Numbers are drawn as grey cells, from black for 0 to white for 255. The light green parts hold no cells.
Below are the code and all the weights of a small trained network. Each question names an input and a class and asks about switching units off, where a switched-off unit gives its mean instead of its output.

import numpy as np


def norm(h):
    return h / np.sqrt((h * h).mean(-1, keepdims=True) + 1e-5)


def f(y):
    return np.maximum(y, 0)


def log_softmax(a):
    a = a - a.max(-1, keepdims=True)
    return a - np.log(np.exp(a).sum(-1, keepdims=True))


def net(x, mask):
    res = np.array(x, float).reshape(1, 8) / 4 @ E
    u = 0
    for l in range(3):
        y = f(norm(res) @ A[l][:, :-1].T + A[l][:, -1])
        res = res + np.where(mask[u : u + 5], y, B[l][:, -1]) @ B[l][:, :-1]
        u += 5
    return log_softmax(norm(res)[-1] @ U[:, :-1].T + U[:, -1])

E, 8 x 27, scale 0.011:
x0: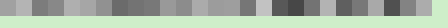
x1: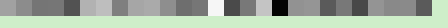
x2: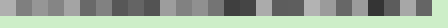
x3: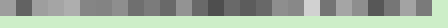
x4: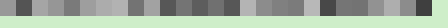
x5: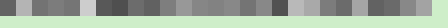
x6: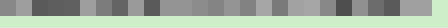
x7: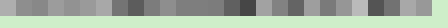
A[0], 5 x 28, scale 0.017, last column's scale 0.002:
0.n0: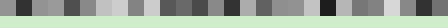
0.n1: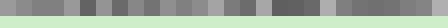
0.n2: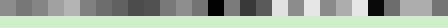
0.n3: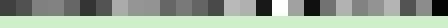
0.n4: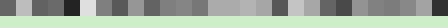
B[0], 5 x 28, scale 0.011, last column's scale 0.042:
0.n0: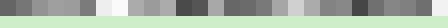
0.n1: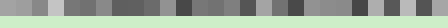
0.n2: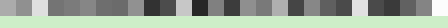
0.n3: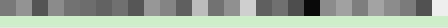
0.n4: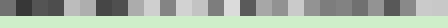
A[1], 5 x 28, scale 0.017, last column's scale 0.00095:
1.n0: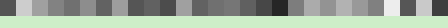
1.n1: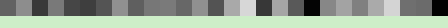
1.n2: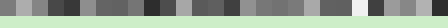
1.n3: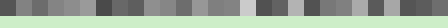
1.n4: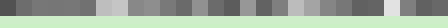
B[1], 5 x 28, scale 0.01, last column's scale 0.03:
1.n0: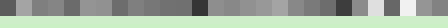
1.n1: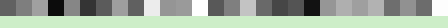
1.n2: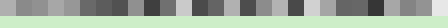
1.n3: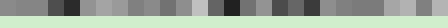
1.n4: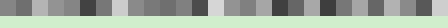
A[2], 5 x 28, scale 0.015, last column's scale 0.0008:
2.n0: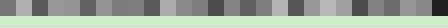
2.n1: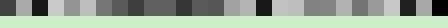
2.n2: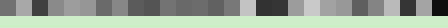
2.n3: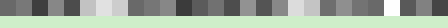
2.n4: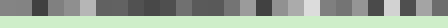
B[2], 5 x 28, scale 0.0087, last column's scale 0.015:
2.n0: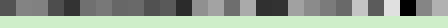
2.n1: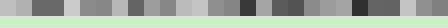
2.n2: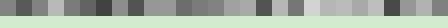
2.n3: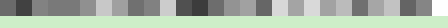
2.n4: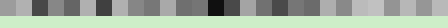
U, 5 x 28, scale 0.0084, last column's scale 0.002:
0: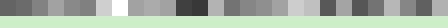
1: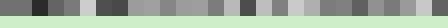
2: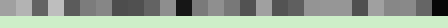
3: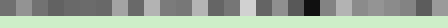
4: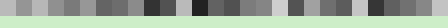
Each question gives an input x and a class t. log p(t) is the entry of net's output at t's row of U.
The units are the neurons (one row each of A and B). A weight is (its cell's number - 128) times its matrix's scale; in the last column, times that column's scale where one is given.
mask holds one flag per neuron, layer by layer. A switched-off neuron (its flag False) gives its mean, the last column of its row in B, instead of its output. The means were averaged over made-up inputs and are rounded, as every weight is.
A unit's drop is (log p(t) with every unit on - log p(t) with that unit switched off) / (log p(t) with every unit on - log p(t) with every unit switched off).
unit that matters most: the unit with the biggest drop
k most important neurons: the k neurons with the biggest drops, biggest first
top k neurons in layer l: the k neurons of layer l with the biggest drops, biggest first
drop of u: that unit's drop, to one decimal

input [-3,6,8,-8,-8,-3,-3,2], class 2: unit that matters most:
0.n2
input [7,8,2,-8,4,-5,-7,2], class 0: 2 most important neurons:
(0.n3; 0.n2)
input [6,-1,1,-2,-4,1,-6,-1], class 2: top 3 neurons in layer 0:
(0.n3; 0.n2; 0.n0)
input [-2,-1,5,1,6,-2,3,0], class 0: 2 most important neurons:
(0.n0; 2.n3)
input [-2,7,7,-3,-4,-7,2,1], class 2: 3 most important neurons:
(0.n2; 0.n0; 0.n3)
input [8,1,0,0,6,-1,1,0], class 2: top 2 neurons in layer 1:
(1.n1; 1.n4)
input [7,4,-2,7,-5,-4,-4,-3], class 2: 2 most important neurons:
(0.n3; 0.n2)
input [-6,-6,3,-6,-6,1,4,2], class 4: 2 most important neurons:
(0.n2; 1.n2)
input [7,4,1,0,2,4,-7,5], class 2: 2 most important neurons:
(0.n2; 0.n0)
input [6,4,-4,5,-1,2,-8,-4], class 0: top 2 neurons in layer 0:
(0.n3; 0.n2)
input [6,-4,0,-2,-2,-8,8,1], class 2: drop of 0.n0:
0.4
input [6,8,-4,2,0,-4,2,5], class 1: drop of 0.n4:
0.2
